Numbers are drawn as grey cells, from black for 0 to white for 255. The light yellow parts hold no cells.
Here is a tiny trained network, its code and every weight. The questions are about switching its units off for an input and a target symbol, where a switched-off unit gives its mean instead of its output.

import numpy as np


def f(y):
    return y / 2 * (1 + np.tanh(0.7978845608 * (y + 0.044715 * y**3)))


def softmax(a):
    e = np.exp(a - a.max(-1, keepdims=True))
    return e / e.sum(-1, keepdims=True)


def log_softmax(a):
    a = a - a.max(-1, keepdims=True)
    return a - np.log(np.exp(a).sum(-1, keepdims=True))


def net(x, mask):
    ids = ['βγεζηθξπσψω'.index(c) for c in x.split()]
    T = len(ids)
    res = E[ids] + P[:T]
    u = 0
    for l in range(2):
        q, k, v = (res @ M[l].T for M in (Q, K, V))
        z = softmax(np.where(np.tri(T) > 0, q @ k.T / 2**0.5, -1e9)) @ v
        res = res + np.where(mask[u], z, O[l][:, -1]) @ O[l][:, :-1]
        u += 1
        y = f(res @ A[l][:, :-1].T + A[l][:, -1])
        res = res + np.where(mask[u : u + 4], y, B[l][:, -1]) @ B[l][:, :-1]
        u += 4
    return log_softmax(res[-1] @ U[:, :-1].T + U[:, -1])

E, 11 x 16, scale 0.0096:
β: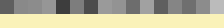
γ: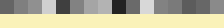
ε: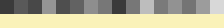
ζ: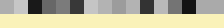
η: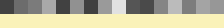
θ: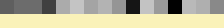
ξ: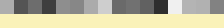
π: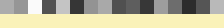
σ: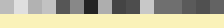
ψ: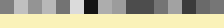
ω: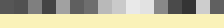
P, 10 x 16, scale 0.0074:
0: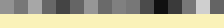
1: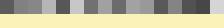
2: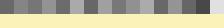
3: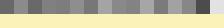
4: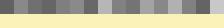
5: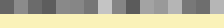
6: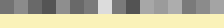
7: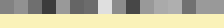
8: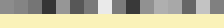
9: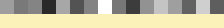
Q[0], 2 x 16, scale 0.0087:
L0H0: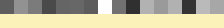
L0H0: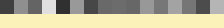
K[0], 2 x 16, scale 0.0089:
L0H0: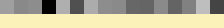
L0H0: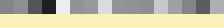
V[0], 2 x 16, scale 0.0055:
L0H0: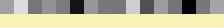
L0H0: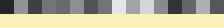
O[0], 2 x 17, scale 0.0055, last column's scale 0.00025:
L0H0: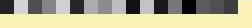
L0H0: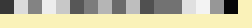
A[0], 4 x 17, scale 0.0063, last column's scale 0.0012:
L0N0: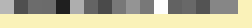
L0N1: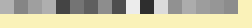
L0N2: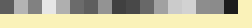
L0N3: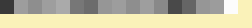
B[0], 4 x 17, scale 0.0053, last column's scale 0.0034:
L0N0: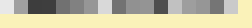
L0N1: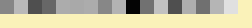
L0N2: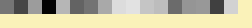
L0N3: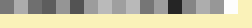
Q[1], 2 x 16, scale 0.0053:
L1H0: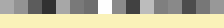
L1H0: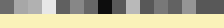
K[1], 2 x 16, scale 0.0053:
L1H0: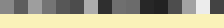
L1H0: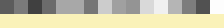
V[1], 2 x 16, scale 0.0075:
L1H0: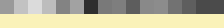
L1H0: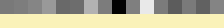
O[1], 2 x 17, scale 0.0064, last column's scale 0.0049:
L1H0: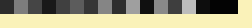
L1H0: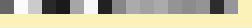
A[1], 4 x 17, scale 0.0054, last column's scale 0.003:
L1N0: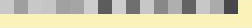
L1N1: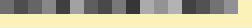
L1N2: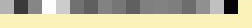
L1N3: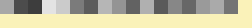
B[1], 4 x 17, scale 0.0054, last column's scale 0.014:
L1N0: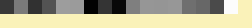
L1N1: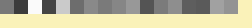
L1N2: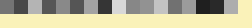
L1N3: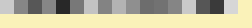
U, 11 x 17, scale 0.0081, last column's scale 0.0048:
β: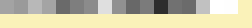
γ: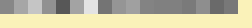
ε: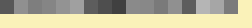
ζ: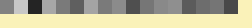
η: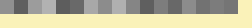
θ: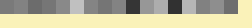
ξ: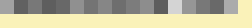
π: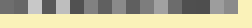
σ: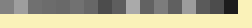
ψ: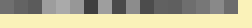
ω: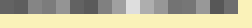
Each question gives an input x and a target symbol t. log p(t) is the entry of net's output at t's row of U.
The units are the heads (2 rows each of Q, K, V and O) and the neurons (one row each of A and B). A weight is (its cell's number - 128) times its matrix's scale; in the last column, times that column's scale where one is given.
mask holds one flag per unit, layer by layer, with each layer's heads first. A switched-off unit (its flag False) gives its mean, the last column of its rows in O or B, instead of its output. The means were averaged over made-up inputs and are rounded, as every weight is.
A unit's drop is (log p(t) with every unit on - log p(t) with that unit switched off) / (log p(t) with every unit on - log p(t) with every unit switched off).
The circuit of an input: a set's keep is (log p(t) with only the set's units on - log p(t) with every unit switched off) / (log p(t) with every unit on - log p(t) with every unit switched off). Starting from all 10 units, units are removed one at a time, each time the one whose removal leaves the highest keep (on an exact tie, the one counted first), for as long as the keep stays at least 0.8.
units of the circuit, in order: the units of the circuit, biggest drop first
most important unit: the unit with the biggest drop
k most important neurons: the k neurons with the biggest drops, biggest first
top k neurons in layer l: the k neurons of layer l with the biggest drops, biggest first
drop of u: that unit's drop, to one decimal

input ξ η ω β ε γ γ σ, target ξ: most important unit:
L0H0
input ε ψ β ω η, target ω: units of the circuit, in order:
L0H0; L0N2
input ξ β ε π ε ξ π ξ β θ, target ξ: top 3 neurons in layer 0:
L0N0; L0N1; L0N3
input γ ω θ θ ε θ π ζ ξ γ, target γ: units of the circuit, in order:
L1H0; L1N0
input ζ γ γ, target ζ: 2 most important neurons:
L1N3; L0N3
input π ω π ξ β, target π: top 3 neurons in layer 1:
L1N1; L1N3; L1N0
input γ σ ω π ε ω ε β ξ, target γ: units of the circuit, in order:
L1H0; L1N0
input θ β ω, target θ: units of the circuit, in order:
L0H0; L0N1
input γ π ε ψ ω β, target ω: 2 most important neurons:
L0N2; L1N3
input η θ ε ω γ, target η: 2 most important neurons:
L1N0; L1N3
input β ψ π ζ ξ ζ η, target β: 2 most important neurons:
L1N0; L1N2
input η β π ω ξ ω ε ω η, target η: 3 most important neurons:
L1N0; L1N3; L1N2
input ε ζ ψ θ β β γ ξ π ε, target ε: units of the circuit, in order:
L1H0; L1N0
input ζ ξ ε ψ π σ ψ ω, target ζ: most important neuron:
L1N3
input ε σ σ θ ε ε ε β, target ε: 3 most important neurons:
L1N0; L1N3; L1N2
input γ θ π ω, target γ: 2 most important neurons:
L1N0; L0N2
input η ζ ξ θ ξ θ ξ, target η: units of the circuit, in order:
L1H0; L1N0; L1N2; L1N3
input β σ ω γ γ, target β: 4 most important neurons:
L1N0; L1N2; L0N3; L1N3
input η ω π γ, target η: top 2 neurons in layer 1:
L1N3; L1N0
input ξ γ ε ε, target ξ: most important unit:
L0H0
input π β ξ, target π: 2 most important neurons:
L1N1; L1N3
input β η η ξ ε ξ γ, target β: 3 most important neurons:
L1N0; L1N2; L0N0
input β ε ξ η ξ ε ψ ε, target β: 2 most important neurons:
L1N0; L1N2
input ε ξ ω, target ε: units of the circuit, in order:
L1H0; L1N0; L1N2
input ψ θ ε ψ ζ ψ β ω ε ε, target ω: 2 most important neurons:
L0N2; L1N0
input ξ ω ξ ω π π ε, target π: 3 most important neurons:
L1N1; L1N2; L0N0
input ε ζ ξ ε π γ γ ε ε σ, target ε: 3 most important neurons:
L1N0; L1N3; L1N2
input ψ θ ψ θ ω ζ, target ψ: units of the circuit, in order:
L1H0
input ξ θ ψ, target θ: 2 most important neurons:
L0N1; L1N2
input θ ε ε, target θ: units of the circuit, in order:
L0H0; L0N1
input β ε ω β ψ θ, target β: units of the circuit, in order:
L1N0; L1N2; L1H0
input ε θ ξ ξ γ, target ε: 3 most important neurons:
L1N3; L1N0; L1N2
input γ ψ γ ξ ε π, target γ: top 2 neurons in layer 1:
L1N0; L1N2
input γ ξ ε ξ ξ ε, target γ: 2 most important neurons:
L1N0; L0N0
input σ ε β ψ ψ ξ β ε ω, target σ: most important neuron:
L0N2
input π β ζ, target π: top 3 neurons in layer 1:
L1N3; L1N1; L1N0
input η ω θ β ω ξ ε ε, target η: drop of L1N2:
0.3
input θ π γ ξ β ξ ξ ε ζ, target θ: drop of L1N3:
0.0
